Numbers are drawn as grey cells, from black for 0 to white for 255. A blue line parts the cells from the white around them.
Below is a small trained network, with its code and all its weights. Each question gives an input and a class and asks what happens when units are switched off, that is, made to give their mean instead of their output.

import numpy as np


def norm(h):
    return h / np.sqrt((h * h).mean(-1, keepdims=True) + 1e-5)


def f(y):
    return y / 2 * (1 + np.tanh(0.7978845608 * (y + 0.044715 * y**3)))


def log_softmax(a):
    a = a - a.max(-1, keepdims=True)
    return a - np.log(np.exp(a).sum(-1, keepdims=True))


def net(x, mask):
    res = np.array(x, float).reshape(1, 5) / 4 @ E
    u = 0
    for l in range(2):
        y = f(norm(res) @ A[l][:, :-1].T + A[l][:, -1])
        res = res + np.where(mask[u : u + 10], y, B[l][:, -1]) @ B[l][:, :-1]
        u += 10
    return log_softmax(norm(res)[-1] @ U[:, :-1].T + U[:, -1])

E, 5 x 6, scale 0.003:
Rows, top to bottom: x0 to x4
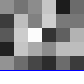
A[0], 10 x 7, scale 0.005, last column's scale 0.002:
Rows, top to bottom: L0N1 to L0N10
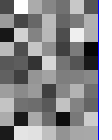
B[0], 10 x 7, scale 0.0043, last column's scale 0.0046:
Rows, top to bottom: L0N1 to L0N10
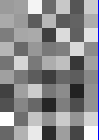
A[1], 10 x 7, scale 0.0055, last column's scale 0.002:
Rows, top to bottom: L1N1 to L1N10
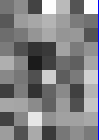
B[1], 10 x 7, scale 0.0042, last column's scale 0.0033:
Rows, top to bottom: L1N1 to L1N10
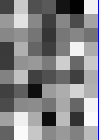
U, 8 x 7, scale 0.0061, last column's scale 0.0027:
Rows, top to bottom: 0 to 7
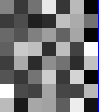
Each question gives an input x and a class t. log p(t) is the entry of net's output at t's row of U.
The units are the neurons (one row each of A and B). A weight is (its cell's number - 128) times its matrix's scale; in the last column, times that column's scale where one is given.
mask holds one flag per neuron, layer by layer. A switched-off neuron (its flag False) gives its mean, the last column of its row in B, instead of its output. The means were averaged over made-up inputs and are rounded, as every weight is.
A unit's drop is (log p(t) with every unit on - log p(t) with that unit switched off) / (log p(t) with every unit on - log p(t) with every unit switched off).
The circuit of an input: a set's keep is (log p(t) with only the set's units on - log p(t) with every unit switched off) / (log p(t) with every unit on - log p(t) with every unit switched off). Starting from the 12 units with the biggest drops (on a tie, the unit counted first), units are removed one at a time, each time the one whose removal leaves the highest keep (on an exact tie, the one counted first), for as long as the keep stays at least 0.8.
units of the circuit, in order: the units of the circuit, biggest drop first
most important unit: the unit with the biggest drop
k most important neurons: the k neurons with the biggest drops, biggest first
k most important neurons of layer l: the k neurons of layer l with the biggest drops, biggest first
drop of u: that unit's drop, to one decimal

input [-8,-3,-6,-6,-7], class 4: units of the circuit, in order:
(L1N1 L0N10 L0N3 L0N9)
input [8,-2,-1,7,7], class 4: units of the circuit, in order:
(L0N10 L0N1 L1N9)
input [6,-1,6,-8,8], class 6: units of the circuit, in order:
(L0N10 L0N3 L1N9)
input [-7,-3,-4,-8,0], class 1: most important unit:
L1N4
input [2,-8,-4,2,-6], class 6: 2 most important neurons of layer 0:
(L0N10 L0N2)
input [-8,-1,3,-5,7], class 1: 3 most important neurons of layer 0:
(L0N10 L0N1 L0N3)
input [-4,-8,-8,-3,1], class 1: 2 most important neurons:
(L1N4 L0N8)
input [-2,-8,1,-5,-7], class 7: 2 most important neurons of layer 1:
(L1N9 L1N1)
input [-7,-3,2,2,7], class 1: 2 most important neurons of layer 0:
(L0N10 L0N1)
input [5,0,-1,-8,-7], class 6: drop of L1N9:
-0.1
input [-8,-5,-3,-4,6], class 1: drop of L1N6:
0.0
